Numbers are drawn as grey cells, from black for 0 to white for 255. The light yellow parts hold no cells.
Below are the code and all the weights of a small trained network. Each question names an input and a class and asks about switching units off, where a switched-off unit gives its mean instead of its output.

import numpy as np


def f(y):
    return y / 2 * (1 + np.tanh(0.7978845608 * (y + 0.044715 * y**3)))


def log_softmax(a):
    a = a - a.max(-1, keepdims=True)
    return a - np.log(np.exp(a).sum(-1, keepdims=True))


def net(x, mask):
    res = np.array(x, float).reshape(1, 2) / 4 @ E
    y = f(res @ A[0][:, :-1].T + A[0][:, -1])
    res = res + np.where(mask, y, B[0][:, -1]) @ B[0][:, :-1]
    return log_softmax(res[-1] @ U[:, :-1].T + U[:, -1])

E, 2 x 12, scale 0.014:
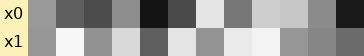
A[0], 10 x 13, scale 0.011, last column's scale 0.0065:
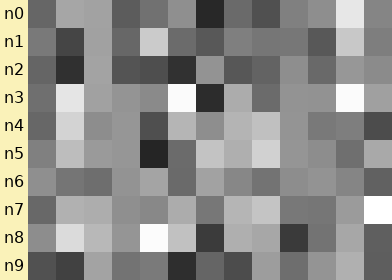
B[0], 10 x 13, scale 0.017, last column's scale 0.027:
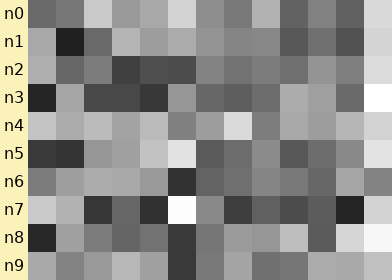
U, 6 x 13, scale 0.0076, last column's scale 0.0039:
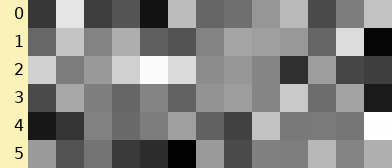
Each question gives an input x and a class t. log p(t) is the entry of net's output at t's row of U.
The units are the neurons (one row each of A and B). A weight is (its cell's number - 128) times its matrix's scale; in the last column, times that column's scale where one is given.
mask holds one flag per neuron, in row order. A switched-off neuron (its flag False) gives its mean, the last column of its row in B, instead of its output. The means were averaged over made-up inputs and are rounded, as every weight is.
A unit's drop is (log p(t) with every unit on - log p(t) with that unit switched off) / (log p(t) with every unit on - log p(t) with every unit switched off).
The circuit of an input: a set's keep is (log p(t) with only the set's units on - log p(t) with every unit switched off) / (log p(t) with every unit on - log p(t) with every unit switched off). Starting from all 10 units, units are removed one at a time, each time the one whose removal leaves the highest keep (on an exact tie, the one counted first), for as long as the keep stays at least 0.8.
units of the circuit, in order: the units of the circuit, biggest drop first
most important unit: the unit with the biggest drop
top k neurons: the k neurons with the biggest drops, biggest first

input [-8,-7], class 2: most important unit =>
n1
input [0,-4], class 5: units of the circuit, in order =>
(n5, n2)
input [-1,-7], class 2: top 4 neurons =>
(n8, n3, n1, n0)
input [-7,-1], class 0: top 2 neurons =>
(n3, n5)
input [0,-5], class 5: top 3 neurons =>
(n5, n2, n4)
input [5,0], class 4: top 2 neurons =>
(n4, n1)
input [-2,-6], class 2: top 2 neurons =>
(n8, n3)
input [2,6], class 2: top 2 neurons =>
(n4, n5)
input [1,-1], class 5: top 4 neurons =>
(n5, n0, n3, n7)
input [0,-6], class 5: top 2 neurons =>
(n2, n5)
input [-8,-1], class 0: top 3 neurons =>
(n3, n5, n8)
